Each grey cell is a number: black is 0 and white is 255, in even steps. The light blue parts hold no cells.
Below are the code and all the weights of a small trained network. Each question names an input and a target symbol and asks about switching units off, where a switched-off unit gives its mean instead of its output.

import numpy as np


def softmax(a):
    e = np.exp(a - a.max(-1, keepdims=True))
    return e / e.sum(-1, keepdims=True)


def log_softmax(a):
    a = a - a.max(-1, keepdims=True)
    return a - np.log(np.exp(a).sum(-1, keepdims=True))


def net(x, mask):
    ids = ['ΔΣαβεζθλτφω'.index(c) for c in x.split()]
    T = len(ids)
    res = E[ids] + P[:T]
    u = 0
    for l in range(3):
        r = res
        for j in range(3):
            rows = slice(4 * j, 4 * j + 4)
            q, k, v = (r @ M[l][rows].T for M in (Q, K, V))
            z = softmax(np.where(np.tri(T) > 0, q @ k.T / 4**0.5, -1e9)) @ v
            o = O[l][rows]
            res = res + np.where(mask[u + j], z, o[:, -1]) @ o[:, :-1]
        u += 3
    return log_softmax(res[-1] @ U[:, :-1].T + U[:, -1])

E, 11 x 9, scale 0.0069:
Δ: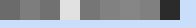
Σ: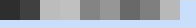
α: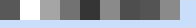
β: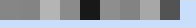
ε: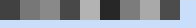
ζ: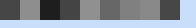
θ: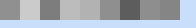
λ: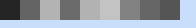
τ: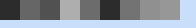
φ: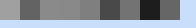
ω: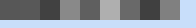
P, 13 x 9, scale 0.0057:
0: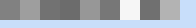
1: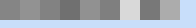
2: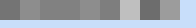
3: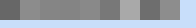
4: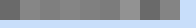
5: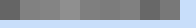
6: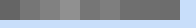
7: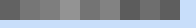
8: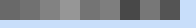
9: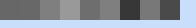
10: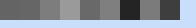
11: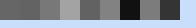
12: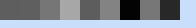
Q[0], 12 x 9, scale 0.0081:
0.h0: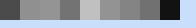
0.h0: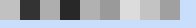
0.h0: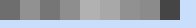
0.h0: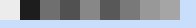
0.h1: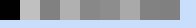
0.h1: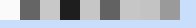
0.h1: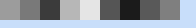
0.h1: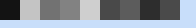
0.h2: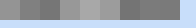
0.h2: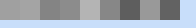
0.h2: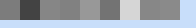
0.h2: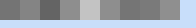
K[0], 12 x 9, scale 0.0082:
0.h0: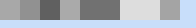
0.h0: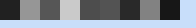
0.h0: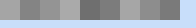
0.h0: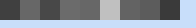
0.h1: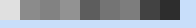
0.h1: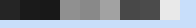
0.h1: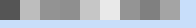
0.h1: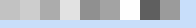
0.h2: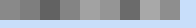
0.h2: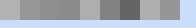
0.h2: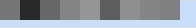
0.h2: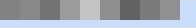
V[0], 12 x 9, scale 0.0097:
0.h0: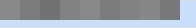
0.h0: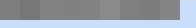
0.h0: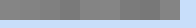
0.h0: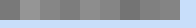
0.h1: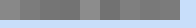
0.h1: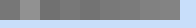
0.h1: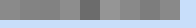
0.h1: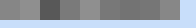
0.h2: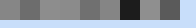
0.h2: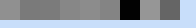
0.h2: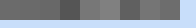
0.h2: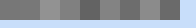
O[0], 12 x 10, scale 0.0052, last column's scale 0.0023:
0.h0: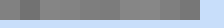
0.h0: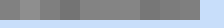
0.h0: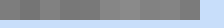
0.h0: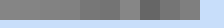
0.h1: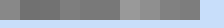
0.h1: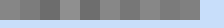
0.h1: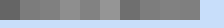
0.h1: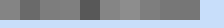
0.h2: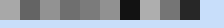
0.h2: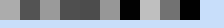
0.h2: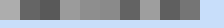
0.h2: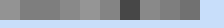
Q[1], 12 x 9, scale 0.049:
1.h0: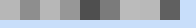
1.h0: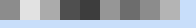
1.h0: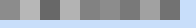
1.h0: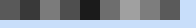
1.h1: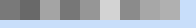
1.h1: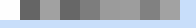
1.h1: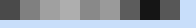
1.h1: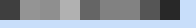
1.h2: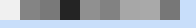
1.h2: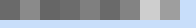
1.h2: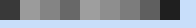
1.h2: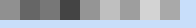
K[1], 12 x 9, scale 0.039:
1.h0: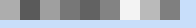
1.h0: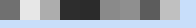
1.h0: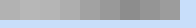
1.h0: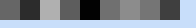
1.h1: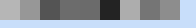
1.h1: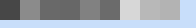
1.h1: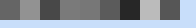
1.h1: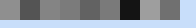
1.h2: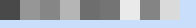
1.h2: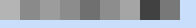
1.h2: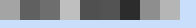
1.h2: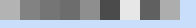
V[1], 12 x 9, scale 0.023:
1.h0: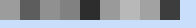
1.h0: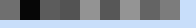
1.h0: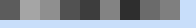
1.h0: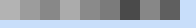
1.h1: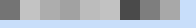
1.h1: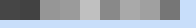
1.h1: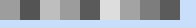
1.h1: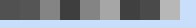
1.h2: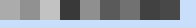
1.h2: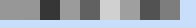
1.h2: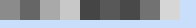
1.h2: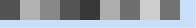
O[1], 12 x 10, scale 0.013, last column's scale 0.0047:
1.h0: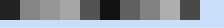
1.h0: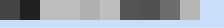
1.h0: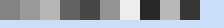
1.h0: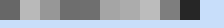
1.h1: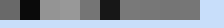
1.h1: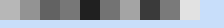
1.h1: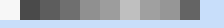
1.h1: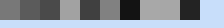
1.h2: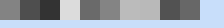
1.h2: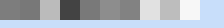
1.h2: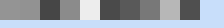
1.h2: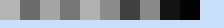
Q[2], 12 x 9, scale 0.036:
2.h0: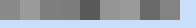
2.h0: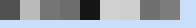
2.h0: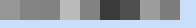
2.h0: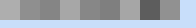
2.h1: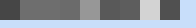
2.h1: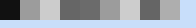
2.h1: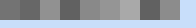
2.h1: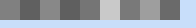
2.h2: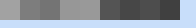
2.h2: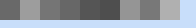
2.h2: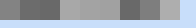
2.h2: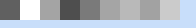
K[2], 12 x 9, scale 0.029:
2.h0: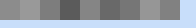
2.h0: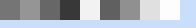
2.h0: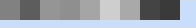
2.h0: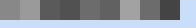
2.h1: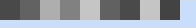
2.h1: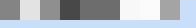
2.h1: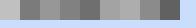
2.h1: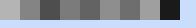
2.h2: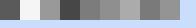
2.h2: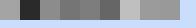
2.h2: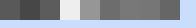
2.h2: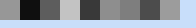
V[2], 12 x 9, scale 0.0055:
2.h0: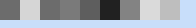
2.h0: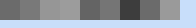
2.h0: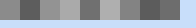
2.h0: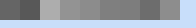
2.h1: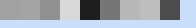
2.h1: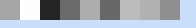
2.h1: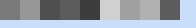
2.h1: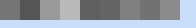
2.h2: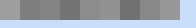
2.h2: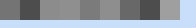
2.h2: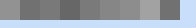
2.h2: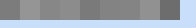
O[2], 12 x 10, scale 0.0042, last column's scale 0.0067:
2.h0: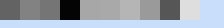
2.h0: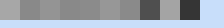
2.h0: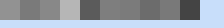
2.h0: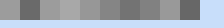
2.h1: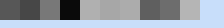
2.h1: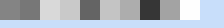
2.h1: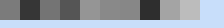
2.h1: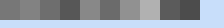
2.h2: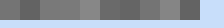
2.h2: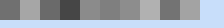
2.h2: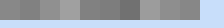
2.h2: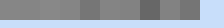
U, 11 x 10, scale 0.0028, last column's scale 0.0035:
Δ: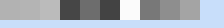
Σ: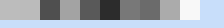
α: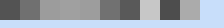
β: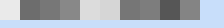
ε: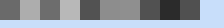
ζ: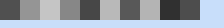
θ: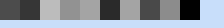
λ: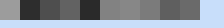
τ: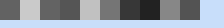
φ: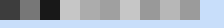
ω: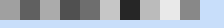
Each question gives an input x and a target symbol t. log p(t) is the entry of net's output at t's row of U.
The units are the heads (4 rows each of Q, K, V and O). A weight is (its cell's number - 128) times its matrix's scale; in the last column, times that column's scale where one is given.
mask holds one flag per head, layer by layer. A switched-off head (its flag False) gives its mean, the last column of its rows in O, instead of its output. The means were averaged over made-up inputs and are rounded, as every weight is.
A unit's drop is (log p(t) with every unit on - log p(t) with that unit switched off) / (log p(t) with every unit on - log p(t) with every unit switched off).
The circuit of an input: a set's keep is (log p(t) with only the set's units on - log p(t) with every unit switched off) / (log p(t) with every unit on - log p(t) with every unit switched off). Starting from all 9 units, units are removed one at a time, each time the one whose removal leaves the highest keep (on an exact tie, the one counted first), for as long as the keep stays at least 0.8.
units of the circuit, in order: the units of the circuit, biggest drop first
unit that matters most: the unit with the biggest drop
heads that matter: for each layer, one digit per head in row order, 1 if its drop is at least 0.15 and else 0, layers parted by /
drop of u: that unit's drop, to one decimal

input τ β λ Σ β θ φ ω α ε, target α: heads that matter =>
000 / 011 / 010
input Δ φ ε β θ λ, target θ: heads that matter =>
000 / 010 / 000
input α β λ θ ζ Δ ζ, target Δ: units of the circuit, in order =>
(1.h1 1.h2)
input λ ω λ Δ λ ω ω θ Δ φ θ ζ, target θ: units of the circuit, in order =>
(1.h0 1.h1 2.h1)
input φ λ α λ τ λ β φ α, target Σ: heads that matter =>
000 / 100 / 110
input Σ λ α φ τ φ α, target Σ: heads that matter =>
000 / 111 / 110
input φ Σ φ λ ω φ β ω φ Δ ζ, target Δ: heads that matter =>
000 / 110 / 000
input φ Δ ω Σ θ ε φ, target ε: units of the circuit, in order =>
(1.h2 1.h1)
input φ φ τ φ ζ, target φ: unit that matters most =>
1.h2
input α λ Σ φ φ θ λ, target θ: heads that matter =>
000 / 110 / 000
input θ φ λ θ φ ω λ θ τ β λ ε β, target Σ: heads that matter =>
001 / 101 / 110
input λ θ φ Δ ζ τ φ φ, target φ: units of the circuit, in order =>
(0.h2 1.h2)
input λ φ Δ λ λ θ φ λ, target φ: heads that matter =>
000 / 001 / 000
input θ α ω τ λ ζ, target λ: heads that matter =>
001 / 010 / 000
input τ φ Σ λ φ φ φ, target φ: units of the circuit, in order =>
(1.h2 0.h2)
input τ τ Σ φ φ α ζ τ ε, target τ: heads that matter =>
000 / 011 / 000
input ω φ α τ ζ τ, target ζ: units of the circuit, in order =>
(1.h2 1.h1)
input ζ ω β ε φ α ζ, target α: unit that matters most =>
1.h1
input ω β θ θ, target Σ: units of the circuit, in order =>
(1.h0 2.h1 1.h1 2.h0)
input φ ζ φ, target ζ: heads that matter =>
000 / 111 / 000
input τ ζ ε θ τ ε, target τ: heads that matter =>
001 / 011 / 000
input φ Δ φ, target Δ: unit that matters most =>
1.h1
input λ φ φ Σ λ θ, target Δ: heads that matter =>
000 / 101 / 000
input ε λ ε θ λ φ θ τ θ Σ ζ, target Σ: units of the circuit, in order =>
(1.h2 1.h1 2.h1)
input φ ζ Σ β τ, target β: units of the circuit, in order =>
(1.h1 1.h2)
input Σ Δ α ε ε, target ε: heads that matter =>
001 / 011 / 000
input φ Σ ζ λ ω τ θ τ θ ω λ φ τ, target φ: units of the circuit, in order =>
(1.h2)
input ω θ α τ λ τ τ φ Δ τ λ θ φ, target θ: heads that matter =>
000 / 111 / 000
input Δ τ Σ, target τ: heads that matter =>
001 / 011 / 000
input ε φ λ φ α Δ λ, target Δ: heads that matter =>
000 / 010 / 000
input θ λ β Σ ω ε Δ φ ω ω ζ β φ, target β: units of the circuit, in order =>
(1.h2 1.h1)
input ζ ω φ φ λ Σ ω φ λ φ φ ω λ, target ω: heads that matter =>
000 / 011 / 000
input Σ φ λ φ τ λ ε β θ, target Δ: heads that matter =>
000 / 100 / 000
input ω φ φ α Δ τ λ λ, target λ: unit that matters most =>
0.h2
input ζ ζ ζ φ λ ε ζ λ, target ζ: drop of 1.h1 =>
0.4
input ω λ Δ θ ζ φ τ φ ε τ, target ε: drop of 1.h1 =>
0.2
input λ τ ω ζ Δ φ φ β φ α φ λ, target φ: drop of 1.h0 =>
0.2
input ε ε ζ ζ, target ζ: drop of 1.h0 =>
0.1
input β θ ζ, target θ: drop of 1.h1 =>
0.5
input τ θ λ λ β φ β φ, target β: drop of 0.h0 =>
0.0
